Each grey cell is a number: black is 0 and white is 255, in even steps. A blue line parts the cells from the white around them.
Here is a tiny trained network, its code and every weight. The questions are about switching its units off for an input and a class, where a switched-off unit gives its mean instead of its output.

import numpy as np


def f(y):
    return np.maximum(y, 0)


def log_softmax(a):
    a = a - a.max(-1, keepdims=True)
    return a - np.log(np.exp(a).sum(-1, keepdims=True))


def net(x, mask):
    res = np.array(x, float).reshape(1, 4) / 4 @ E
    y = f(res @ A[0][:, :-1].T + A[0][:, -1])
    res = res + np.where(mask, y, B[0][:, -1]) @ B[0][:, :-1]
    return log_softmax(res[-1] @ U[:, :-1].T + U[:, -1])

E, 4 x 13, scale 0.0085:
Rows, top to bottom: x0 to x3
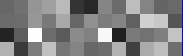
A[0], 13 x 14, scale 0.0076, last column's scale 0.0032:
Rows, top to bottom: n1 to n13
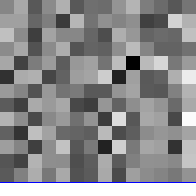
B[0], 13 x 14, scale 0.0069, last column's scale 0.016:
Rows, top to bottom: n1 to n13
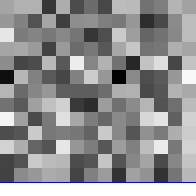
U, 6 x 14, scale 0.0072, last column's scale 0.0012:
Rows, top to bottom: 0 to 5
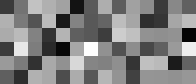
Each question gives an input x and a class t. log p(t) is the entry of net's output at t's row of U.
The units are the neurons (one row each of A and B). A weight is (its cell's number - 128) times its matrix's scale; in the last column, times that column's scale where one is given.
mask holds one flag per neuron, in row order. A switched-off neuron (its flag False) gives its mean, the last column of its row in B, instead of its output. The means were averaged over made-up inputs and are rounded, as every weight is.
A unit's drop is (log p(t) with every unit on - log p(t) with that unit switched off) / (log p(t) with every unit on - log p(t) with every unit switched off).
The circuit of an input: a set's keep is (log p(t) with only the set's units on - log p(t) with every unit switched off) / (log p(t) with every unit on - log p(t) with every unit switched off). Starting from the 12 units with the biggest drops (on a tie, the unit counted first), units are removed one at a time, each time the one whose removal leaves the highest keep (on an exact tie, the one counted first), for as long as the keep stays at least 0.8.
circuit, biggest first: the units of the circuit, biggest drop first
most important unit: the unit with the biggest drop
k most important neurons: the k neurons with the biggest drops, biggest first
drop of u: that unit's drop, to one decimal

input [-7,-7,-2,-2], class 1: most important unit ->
n6
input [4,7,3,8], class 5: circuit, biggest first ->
n5, n10
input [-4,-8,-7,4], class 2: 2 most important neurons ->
n3, n7
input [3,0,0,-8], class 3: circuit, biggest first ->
n6, n8
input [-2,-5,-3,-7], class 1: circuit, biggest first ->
n7, n2
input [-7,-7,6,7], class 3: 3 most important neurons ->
n8, n2, n6
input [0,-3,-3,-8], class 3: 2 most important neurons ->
n8, n9
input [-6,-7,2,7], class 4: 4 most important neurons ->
n5, n6, n12, n10
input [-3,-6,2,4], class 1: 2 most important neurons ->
n6, n2
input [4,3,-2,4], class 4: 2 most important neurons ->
n5, n9
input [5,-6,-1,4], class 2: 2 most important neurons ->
n6, n5
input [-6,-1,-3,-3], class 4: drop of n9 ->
0.2
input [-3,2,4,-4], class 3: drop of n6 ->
0.1
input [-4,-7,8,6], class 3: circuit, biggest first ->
n6
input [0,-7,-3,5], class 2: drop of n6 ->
0.2
